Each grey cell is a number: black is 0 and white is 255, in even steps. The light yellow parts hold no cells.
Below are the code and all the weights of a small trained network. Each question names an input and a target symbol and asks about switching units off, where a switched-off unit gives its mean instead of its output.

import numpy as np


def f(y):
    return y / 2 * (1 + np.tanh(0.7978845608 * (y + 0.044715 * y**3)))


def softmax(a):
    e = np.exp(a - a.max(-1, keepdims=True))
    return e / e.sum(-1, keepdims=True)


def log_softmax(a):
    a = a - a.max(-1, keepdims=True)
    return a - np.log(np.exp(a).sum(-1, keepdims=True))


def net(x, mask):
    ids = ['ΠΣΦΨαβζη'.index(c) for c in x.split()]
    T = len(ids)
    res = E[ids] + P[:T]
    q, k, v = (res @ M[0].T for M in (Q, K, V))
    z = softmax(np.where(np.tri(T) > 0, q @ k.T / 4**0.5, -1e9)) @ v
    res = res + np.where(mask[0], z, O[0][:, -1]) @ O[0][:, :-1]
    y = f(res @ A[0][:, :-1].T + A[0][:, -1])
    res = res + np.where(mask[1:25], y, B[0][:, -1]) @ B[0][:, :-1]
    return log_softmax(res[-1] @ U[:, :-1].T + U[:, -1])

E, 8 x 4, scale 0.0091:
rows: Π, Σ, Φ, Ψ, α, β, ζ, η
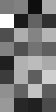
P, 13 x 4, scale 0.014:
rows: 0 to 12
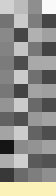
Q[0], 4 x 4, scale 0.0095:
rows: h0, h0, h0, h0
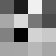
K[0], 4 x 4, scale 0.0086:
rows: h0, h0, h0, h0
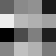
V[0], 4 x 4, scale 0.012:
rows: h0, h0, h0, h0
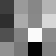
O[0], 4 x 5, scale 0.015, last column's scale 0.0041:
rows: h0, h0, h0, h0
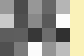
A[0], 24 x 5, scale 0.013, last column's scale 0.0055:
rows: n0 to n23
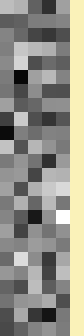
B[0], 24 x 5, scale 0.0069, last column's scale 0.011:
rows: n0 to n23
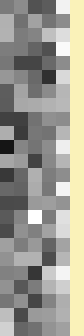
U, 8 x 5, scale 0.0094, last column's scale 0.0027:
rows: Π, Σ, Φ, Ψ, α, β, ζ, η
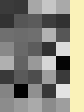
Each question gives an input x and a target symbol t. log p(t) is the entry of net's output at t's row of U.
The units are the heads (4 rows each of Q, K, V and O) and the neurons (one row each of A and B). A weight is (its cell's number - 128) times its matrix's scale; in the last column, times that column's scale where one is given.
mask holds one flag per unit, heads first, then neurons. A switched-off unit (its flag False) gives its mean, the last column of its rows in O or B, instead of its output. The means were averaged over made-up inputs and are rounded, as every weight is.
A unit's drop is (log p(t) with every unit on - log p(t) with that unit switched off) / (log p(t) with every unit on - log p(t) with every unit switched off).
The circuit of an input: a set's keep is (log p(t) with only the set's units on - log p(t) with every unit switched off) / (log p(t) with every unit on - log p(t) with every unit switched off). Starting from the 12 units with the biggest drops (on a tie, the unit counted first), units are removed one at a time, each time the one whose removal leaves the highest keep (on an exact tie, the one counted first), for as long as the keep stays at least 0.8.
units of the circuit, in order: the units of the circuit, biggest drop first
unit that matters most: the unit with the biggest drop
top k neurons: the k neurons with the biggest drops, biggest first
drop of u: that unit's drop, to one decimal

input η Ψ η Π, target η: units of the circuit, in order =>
h0; n18
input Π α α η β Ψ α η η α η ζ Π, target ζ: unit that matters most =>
n19
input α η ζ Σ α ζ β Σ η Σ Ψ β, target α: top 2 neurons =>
n2; n22
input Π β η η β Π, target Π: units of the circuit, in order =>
h0; n10
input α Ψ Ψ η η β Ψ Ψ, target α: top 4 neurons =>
n2; n22; n7; n15
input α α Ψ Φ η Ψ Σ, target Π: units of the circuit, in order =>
n16; n10
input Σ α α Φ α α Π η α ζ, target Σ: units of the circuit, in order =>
h0; n3; n4; n2
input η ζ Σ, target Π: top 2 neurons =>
n15; n12
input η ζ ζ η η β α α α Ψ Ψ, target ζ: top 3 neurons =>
n19; n9; n10
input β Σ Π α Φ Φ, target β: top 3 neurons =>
n10; n19; n16
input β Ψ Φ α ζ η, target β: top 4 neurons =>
n10; n19; n16; n0
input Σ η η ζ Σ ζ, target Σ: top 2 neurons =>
n3; n8
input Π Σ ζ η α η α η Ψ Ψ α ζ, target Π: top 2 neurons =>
n10; n19
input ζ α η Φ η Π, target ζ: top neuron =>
n22
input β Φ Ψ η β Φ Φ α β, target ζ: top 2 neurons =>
n19; n5
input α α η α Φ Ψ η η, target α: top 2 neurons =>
n2; n22
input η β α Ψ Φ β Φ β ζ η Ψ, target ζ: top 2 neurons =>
n19; n10
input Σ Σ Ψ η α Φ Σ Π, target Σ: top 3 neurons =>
n3; n18; n4
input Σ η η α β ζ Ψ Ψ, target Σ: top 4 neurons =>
n3; n8; n4; n2
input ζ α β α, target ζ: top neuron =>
n22
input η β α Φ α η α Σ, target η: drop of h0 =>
0.8
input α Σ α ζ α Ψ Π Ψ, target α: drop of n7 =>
0.2
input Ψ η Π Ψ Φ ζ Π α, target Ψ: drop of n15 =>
0.2
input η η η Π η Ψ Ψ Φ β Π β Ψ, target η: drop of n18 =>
0.3
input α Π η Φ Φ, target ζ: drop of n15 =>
0.1
